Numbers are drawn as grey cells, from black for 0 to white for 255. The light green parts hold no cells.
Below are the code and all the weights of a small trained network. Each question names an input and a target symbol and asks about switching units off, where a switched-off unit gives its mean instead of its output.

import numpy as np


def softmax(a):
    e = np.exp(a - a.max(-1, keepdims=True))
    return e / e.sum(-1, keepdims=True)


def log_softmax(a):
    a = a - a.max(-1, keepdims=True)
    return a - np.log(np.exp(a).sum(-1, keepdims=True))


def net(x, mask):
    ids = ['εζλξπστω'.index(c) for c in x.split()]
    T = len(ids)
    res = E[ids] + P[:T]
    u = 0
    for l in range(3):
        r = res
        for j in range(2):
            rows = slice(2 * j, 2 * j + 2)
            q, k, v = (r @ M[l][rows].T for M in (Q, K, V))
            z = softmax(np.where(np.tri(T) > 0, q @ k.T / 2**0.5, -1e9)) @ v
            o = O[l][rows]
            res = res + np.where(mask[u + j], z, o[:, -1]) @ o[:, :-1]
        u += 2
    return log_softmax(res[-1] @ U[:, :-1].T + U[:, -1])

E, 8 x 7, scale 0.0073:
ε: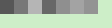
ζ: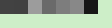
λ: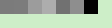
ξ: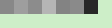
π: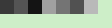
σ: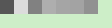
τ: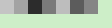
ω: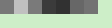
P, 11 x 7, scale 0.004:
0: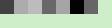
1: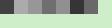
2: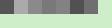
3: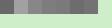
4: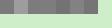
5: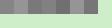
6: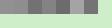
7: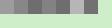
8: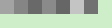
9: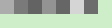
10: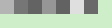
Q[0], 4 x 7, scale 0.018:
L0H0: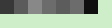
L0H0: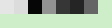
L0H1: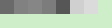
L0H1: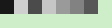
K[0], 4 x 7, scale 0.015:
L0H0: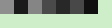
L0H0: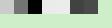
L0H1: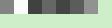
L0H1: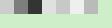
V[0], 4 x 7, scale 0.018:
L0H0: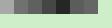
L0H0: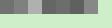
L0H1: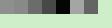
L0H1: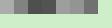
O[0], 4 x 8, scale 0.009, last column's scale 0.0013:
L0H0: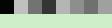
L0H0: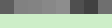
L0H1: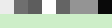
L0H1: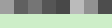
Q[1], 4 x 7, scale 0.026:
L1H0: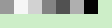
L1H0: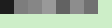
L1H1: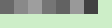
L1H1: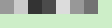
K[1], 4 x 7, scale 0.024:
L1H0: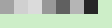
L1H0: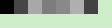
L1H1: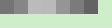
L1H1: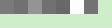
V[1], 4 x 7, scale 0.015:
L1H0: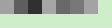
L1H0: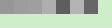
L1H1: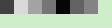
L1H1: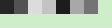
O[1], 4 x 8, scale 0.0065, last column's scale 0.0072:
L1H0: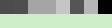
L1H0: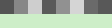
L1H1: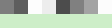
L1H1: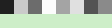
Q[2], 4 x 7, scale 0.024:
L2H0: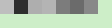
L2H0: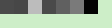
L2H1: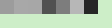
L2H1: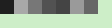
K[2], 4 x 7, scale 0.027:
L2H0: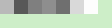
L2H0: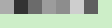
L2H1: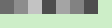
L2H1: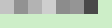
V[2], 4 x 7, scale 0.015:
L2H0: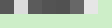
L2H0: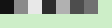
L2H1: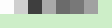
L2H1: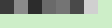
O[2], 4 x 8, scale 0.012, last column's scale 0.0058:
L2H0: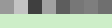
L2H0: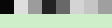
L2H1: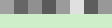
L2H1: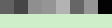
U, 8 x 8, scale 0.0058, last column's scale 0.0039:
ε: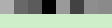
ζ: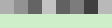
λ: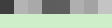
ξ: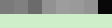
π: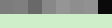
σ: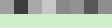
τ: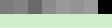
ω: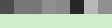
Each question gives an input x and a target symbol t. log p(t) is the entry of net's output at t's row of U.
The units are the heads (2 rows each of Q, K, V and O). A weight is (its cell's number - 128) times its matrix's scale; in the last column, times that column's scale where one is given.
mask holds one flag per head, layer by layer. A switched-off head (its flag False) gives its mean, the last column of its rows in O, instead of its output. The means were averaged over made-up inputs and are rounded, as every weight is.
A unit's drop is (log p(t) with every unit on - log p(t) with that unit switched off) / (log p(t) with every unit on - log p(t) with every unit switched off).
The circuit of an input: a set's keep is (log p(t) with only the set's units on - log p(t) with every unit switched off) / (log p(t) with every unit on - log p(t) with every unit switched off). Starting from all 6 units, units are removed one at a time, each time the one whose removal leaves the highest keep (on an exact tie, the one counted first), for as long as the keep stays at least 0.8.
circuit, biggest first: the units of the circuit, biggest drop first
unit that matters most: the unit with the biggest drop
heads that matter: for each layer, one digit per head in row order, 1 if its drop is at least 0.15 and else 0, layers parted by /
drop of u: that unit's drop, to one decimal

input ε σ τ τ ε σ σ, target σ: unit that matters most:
L0H0
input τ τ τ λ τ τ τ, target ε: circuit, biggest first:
L0H0, L1H1
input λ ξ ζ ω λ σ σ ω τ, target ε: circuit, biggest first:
L1H1, L0H0
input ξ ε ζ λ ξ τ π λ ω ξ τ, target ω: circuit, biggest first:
L1H0, L2H1
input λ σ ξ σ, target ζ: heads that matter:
11 / 10 / 11
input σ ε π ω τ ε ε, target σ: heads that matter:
01 / 10 / 10
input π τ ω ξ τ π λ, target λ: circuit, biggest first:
L1H0, L2H0
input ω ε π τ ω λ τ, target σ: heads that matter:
10 / 11 / 01
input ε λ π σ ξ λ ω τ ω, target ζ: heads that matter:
01 / 10 / 11
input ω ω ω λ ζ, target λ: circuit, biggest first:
L0H0, L2H0
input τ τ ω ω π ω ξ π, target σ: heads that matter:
01 / 01 / 11
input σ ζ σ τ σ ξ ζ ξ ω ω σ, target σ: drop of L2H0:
0.2
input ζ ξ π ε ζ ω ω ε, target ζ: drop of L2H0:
0.4
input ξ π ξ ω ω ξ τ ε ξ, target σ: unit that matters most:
L2H0
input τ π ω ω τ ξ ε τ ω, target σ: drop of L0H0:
-0.1
